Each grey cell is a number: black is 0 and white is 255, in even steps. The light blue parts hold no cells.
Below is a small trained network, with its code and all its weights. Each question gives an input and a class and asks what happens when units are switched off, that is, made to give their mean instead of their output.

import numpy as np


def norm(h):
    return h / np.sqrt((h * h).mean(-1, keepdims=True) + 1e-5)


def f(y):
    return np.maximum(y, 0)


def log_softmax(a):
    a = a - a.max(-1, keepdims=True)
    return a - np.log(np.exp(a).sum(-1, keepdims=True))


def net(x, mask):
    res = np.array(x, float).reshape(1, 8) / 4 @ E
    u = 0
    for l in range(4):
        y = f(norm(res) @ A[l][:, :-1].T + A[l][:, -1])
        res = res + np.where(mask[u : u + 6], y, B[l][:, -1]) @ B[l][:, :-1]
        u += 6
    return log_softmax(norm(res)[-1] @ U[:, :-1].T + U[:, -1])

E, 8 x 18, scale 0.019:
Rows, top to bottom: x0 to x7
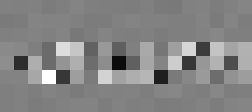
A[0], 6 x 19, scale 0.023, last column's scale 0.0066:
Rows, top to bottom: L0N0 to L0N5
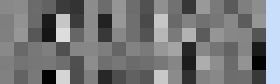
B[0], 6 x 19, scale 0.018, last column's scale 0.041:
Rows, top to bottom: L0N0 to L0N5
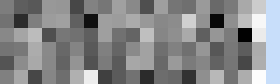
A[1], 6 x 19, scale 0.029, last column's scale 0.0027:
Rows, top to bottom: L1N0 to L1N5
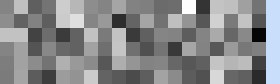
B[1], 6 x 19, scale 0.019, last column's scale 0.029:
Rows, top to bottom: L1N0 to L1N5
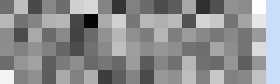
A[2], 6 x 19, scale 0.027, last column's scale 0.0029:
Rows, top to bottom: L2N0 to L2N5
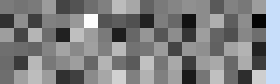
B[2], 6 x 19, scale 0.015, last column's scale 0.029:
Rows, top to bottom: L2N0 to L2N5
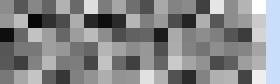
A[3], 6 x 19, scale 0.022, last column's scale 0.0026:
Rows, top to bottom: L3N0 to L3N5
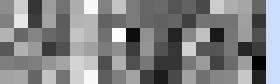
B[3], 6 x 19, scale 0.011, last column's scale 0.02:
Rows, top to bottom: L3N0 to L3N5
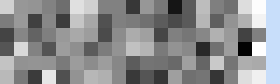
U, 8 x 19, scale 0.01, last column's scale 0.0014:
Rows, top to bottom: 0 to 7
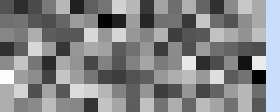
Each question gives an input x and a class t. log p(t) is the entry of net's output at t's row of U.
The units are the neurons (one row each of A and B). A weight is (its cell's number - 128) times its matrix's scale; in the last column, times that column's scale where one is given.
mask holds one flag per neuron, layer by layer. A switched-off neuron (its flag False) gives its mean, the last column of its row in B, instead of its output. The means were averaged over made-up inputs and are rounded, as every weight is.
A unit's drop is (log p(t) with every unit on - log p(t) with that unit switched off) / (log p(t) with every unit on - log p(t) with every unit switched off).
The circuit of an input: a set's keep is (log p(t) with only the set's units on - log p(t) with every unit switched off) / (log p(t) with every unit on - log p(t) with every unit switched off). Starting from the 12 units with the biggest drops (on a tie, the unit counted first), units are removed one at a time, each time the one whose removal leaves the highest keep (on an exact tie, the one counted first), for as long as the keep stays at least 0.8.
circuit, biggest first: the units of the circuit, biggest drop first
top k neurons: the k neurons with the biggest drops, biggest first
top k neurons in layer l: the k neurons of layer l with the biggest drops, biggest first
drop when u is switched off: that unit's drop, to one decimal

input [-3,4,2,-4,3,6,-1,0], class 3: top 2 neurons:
[L0N5, L0N1]
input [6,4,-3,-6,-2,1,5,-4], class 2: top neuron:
[L0N1]
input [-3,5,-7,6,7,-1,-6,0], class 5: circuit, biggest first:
[L0N1, L1N5]
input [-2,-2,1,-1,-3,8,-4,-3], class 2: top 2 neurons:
[L0N1, L0N2]
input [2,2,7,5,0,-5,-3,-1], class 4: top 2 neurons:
[L0N2, L0N1]
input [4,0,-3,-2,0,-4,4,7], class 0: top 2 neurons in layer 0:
[L0N1, L0N0]
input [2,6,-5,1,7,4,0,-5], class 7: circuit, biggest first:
[L0N0, L1N1]
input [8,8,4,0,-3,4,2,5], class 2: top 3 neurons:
[L1N3, L0N2, L0N1]
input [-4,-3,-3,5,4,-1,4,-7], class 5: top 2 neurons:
[L0N1, L1N5]
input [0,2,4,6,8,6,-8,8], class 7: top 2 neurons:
[L0N5, L1N1]
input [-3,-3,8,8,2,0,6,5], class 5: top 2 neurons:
[L0N1, L1N1]
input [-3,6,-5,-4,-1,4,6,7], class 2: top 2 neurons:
[L0N1, L1N0]
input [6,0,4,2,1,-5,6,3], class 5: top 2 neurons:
[L0N5, L0N2]
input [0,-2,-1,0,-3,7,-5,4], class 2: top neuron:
[L0N2]
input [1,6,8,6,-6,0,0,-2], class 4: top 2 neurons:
[L0N5, L0N2]
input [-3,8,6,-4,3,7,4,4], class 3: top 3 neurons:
[L0N5, L0N1, L1N1]
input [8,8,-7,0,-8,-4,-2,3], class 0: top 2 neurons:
[L0N1, L1N0]
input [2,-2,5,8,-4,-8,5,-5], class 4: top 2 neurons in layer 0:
[L0N2, L0N1]
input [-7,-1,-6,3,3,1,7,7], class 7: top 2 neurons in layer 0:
[L0N5, L0N1]
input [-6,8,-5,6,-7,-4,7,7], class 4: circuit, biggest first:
[L0N2]
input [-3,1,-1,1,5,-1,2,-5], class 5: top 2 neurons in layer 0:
[L0N1, L0N0]
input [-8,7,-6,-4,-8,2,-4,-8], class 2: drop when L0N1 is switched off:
0.2
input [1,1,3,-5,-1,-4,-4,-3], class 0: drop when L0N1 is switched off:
0.8
